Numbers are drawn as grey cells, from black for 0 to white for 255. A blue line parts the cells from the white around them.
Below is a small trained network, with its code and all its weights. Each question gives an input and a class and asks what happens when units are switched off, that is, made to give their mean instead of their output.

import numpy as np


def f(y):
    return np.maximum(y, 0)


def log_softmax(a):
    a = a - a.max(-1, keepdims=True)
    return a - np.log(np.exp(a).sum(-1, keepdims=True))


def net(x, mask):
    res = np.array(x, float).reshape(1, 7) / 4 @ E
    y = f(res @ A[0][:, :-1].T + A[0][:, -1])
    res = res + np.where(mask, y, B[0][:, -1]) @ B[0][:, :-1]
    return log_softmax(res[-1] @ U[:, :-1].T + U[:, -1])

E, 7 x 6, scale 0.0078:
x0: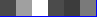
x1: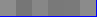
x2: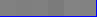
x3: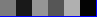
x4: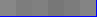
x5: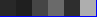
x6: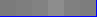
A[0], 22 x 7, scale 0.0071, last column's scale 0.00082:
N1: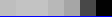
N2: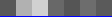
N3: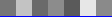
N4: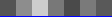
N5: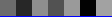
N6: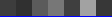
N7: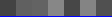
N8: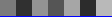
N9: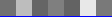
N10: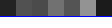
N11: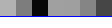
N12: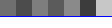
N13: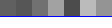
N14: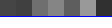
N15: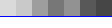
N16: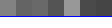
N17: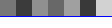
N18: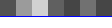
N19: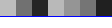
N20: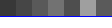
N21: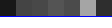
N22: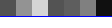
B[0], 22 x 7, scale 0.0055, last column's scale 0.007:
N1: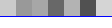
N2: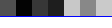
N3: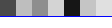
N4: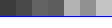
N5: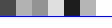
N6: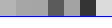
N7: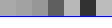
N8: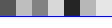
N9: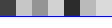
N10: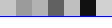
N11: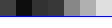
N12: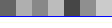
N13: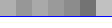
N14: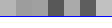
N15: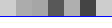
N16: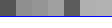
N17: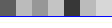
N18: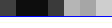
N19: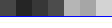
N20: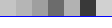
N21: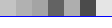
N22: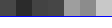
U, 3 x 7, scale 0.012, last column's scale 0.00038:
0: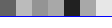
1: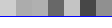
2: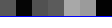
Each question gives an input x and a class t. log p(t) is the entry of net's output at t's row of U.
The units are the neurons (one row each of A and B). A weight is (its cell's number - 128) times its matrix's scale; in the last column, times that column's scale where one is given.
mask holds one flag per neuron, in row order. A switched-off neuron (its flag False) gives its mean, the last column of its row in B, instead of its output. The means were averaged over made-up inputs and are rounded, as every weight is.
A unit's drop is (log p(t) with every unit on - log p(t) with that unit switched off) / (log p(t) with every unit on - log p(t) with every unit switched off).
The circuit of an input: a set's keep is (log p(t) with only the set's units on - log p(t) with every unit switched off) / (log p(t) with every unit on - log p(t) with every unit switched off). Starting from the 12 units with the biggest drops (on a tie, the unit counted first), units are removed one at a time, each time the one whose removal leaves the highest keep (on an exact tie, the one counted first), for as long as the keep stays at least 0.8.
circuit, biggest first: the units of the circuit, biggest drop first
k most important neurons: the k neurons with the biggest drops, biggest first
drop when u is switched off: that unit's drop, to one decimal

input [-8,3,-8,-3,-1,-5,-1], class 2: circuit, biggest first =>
[N11]
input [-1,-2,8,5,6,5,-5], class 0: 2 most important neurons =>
[N5, N8]
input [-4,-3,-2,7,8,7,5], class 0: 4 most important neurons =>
[N5, N8, N17, N12]
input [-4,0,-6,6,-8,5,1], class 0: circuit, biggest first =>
[N5, N8]
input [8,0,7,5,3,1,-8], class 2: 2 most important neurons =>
[N18, N2]
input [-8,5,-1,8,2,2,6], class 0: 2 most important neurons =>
[N5, N8]
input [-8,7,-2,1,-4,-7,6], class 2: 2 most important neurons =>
[N11, N19]
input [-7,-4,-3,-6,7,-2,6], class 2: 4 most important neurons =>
[N11, N19, N5, N8]
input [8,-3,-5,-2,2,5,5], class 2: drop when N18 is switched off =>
0.2
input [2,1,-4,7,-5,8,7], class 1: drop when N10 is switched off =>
0.3
